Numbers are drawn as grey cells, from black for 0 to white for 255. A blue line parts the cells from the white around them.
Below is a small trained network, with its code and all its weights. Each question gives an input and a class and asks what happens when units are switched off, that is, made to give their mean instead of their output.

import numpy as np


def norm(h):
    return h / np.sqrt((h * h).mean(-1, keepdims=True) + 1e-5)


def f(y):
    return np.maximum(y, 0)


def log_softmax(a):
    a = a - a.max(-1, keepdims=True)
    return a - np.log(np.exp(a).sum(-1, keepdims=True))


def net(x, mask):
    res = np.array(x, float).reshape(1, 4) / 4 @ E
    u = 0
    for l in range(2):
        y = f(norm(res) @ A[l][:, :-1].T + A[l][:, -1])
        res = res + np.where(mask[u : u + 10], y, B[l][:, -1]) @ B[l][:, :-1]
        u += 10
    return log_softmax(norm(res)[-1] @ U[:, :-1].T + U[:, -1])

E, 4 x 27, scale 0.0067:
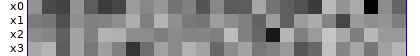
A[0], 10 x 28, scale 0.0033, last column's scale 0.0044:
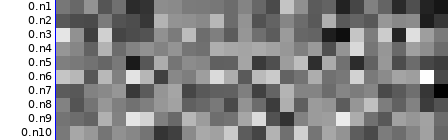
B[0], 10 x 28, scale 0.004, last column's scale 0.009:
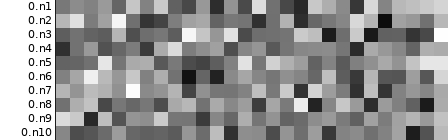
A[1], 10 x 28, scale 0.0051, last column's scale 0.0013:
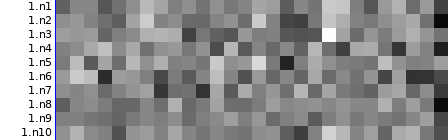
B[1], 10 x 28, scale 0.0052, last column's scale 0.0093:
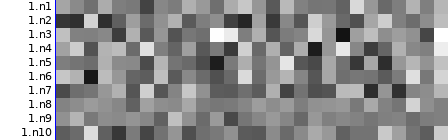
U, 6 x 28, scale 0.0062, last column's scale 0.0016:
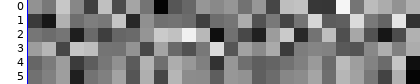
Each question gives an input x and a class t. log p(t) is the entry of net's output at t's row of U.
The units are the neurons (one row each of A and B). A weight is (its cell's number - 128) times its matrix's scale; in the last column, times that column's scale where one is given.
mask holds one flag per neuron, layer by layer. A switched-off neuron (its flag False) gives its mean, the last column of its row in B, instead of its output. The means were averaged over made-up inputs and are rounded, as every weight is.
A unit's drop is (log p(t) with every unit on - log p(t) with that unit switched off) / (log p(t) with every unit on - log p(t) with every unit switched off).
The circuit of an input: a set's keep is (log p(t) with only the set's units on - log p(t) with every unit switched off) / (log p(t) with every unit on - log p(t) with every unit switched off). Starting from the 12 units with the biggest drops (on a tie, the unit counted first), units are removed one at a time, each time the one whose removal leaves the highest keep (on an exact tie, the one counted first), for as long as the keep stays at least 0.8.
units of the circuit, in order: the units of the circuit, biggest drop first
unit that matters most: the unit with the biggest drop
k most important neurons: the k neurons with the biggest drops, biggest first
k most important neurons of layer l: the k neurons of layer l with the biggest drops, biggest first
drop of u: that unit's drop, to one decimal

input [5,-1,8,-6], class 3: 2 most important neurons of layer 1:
[1.n3 1.n2]
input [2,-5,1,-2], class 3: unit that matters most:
1.n4
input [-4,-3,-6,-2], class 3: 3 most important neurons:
[0.n10 1.n7 0.n6]
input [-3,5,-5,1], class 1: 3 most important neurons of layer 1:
[1.n7 1.n6 1.n3]
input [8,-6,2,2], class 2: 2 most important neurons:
[0.n3 0.n6]
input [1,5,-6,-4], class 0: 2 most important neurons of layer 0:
[0.n3 0.n1]
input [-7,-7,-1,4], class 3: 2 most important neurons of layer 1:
[1.n6 1.n7]
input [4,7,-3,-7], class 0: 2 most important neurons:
[0.n3 0.n1]
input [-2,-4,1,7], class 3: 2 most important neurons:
[1.n4 0.n1]
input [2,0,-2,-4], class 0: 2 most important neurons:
[0.n1 0.n3]
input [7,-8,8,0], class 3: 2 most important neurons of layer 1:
[1.n4 1.n3]
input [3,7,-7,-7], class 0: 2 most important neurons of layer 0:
[0.n3 0.n1]
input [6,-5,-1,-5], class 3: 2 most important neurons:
[1.n4 0.n3]
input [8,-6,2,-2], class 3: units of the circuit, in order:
[1.n4]
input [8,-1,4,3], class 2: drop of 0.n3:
0.3
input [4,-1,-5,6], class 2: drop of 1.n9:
0.0
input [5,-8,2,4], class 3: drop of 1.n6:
0.2
